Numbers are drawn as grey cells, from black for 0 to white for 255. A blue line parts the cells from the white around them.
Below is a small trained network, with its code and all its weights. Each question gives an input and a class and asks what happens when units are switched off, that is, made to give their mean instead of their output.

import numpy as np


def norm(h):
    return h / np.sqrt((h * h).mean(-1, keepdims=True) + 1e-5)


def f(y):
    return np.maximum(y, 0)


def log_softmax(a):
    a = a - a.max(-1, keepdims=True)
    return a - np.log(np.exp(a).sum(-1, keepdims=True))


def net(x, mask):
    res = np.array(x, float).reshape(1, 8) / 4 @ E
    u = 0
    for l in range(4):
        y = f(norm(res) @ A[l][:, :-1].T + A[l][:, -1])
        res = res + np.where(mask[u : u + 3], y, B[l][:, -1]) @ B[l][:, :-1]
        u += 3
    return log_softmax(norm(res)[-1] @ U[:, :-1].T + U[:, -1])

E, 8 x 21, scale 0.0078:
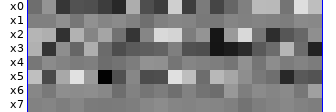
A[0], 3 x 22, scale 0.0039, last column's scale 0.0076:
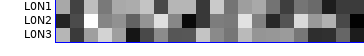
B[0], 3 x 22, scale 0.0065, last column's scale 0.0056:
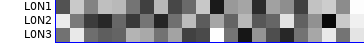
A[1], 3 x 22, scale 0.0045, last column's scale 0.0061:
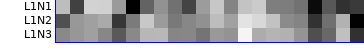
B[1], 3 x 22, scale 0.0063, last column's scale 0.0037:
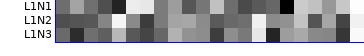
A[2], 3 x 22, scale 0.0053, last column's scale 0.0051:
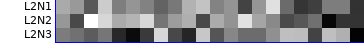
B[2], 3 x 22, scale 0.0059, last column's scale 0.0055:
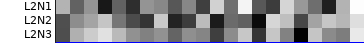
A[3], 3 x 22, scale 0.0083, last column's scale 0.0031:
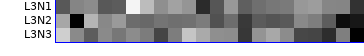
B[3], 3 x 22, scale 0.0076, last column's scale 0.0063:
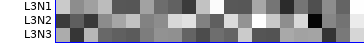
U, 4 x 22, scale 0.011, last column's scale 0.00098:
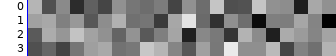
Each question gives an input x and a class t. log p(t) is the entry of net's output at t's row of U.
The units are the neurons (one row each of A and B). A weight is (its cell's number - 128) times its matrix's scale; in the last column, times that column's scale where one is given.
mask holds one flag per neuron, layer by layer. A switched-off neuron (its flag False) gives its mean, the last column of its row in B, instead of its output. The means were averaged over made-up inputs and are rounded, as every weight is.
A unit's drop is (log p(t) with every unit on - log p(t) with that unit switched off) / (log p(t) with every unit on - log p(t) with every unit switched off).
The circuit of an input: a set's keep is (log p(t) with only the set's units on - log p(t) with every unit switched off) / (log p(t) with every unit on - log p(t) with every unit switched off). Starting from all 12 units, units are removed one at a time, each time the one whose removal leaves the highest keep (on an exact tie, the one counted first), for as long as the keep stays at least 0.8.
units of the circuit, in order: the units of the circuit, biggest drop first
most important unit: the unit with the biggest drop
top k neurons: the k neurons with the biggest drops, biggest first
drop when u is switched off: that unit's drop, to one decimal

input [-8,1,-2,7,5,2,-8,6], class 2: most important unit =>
L2N2
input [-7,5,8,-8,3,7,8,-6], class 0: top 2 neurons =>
L2N1, L3N3
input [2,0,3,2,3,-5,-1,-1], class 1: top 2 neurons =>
L3N1, L0N2
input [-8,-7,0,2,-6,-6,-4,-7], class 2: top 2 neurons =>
L2N2, L0N3
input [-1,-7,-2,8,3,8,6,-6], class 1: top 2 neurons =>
L1N1, L0N3
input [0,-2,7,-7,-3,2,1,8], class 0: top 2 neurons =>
L3N3, L2N1
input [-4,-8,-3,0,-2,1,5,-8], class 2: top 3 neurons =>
L0N1, L2N1, L3N3
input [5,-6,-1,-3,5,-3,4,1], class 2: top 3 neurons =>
L2N3, L0N3, L1N1
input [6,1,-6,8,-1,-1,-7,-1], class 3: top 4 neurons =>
L3N2, L0N1, L2N1, L2N2
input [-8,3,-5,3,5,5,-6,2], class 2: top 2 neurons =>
L0N1, L2N2
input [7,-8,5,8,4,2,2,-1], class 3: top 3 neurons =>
L3N2, L0N1, L2N2
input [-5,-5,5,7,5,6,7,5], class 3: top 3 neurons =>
L3N2, L0N2, L3N1
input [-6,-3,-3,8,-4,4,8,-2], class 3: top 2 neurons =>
L3N2, L2N3
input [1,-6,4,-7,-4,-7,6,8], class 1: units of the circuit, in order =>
L3N1
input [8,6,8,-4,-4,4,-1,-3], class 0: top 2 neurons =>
L2N1, L0N1
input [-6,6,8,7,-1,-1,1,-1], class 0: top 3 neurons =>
L3N3, L2N1, L1N3
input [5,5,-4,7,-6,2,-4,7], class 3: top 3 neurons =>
L3N2, L0N1, L2N2
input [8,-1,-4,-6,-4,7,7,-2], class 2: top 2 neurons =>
L2N3, L3N1
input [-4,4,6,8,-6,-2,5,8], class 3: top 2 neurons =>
L3N2, L0N2
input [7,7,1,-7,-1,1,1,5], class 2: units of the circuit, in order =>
L2N3
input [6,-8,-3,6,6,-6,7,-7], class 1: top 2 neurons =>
L3N1, L0N1
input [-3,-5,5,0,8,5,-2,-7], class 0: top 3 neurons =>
L2N1, L3N3, L3N1
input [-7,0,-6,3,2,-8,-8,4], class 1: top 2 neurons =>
L3N1, L2N1
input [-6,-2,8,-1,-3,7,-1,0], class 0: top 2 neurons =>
L2N1, L3N3
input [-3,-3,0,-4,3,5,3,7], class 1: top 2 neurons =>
L0N3, L3N2
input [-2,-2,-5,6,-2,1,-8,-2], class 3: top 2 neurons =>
L3N2, L2N1
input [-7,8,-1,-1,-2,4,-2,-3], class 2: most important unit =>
L0N1
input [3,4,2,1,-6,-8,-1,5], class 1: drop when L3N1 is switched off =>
0.1
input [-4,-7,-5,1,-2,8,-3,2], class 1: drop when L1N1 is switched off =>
0.1
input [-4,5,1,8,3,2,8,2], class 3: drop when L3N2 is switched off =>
1.5
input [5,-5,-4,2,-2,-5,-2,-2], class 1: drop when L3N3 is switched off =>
0.2
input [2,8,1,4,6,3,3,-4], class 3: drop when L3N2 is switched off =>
1.2
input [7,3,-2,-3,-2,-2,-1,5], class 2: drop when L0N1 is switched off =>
0.0
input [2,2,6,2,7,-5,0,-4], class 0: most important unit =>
L3N3
